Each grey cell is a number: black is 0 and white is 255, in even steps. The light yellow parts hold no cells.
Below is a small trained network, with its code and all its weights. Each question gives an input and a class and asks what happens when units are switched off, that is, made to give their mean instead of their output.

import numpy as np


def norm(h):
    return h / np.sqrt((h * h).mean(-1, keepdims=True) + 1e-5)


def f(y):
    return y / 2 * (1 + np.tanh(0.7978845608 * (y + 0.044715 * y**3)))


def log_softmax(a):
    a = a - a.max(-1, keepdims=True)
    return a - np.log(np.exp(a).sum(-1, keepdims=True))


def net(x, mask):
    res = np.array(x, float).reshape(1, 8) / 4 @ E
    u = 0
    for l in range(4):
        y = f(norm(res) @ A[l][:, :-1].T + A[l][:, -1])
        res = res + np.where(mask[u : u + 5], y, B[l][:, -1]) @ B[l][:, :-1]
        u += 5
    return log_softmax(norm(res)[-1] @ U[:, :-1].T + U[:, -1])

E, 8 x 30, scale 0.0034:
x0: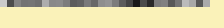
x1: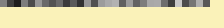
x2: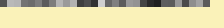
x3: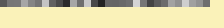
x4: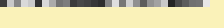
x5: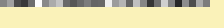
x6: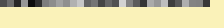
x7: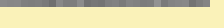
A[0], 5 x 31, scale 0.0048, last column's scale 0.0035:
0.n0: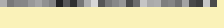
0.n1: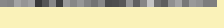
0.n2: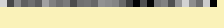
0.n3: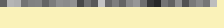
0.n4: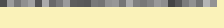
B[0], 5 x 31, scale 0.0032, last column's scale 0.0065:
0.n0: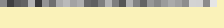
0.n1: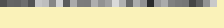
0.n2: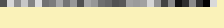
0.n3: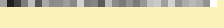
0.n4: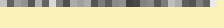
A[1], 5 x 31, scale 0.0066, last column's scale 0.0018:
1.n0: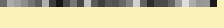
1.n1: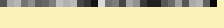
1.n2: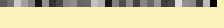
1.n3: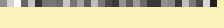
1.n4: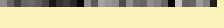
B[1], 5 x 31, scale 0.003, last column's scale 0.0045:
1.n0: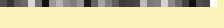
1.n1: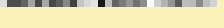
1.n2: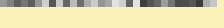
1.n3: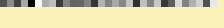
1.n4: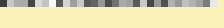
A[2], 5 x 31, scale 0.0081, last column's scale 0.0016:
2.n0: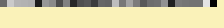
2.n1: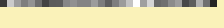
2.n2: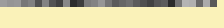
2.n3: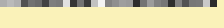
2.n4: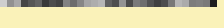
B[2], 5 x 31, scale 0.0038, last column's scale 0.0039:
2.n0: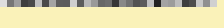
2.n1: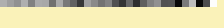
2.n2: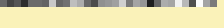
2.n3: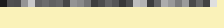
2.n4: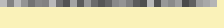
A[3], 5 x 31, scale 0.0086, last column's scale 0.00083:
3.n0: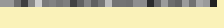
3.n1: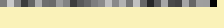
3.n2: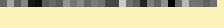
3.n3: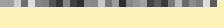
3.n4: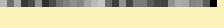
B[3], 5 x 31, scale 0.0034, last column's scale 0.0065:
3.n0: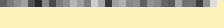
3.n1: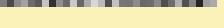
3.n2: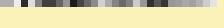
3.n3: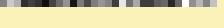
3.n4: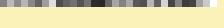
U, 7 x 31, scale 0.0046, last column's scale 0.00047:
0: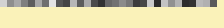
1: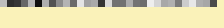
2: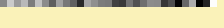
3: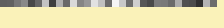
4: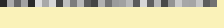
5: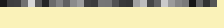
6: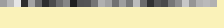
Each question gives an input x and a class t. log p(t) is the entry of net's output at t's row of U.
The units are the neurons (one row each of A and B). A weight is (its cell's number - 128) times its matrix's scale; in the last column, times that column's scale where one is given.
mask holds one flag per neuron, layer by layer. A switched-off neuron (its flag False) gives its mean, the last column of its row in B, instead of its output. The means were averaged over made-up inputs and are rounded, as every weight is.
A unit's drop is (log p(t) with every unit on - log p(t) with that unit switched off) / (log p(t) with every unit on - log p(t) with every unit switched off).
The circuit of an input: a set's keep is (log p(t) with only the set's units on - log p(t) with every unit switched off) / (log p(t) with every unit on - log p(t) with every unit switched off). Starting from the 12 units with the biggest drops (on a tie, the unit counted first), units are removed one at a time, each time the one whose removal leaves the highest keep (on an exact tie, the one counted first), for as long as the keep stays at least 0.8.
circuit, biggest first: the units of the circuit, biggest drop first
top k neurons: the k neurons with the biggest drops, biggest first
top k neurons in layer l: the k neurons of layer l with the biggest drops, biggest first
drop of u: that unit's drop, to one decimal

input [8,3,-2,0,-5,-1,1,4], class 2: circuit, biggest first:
0.n2
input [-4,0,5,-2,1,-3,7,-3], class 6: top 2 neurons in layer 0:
0.n0; 0.n2
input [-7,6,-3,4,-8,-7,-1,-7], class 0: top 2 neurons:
3.n4; 0.n2
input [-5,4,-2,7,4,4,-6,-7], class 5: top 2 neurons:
1.n0; 0.n2
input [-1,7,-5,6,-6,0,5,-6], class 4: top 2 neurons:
1.n4; 0.n4
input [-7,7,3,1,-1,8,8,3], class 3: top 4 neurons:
3.n1; 0.n2; 3.n0; 3.n3
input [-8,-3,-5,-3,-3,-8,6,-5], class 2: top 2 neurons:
2.n1; 0.n3
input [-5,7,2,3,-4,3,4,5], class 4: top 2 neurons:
1.n4; 0.n2
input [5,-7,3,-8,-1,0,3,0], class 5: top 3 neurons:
2.n3; 0.n2; 1.n4
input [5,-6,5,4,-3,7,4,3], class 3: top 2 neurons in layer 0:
0.n0; 0.n3
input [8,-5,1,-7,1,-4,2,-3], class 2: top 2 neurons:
0.n2; 1.n0
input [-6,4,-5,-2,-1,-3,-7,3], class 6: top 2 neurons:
3.n3; 0.n2
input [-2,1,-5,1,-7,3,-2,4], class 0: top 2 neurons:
0.n3; 3.n4
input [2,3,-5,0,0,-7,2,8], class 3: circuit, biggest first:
1.n2
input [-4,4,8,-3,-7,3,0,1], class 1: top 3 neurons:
1.n1; 0.n4; 2.n0
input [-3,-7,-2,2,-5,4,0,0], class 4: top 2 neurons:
1.n3; 0.n4
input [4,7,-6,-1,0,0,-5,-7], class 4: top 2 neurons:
1.n4; 0.n3
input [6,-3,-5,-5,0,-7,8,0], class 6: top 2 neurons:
3.n2; 0.n3
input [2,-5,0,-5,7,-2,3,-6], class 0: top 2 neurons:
2.n0; 0.n4
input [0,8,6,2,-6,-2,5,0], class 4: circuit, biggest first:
1.n4
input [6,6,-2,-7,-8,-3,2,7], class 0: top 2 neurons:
3.n4; 2.n4
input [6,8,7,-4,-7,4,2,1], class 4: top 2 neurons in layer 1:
1.n4; 1.n2
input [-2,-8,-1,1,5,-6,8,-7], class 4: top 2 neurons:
1.n3; 3.n3
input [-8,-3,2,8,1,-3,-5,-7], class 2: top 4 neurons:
2.n1; 2.n3; 0.n3; 0.n1
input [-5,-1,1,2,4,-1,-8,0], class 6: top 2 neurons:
3.n3; 0.n2
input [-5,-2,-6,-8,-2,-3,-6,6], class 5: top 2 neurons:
2.n3; 0.n3
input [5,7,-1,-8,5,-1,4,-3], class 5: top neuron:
2.n3
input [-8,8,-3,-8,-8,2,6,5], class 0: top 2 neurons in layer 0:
0.n2; 0.n0
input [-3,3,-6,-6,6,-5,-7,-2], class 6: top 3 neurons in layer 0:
0.n3; 0.n0; 0.n1
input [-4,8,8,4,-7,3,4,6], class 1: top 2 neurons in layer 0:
0.n4; 0.n3
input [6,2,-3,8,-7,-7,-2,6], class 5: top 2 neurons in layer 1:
1.n0; 1.n2
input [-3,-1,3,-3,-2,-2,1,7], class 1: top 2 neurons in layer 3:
3.n0; 3.n1
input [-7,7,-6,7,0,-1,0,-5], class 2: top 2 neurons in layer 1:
1.n3; 1.n1
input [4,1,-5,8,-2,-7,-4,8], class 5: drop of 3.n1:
0.1
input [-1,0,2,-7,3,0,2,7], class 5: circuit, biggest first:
2.n3
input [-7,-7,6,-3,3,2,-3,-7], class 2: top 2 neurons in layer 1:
1.n4; 1.n0
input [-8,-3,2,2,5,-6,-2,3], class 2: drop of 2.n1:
2.2
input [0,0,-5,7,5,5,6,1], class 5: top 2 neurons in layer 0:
0.n3; 0.n1
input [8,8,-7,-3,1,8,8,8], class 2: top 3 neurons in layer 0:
0.n2; 0.n3; 0.n1
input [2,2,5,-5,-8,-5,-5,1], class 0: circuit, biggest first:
3.n4
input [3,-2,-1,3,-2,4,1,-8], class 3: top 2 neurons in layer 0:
0.n3; 0.n4
